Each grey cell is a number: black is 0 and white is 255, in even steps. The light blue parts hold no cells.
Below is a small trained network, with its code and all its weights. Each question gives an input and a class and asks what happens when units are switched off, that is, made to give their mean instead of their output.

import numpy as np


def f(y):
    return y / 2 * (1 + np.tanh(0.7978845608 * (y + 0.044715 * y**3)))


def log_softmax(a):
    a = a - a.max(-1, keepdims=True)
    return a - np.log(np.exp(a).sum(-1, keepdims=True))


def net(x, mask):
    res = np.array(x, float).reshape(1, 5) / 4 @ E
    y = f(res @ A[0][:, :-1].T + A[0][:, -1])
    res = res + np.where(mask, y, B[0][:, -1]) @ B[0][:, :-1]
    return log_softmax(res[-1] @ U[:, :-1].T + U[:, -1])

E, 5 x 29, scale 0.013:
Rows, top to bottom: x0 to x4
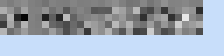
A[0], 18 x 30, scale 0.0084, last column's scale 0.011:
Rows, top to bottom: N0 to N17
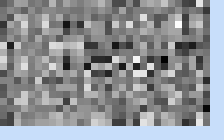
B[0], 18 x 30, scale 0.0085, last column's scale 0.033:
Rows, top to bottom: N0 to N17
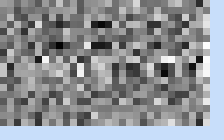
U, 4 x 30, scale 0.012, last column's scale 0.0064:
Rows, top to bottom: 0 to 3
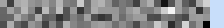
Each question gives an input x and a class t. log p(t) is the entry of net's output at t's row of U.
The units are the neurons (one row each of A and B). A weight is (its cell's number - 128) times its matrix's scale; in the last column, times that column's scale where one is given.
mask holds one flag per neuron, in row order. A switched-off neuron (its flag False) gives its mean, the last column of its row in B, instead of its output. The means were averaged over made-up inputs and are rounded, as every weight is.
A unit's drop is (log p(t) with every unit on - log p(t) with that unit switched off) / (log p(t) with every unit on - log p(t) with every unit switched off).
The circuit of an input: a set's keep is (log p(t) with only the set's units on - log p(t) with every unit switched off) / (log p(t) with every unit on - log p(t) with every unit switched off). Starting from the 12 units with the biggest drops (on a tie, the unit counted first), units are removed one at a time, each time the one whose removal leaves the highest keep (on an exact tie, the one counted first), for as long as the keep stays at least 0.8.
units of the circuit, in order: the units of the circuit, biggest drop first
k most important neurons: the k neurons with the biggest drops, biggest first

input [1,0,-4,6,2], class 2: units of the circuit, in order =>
[N3]
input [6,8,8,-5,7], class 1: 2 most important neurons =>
[N10; N14]
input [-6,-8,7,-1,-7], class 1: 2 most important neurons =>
[N9; N10]
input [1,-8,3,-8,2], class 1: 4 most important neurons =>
[N17; N3; N0; N16]
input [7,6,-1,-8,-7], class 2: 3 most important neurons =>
[N6; N9; N7]
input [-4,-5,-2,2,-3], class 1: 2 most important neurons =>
[N9; N17]
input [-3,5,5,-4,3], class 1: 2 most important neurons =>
[N9; N10]
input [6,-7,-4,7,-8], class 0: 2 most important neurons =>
[N10; N8]
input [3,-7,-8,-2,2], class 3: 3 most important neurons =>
[N14; N8; N2]
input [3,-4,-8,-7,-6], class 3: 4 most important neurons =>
[N14; N2; N3; N10]
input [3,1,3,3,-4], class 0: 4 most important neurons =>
[N6; N8; N14; N3]
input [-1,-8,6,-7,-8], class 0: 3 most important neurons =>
[N8; N12; N3]
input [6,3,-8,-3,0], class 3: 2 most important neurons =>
[N14; N2]
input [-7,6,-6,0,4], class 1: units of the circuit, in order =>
[N8]
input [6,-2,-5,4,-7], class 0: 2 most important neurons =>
[N10; N12]
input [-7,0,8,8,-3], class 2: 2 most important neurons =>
[N14; N8]
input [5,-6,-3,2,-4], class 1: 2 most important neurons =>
[N17; N9]
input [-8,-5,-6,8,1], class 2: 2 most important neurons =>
[N3; N8]
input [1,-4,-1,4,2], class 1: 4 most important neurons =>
[N6; N17; N10; N0]
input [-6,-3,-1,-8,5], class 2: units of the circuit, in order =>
[N6]
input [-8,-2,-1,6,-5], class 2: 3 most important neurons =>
[N3; N9; N13]
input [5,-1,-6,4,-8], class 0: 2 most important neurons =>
[N10; N12]
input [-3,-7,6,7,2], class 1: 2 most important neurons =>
[N6; N0]
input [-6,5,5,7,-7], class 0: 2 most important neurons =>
[N6; N12]
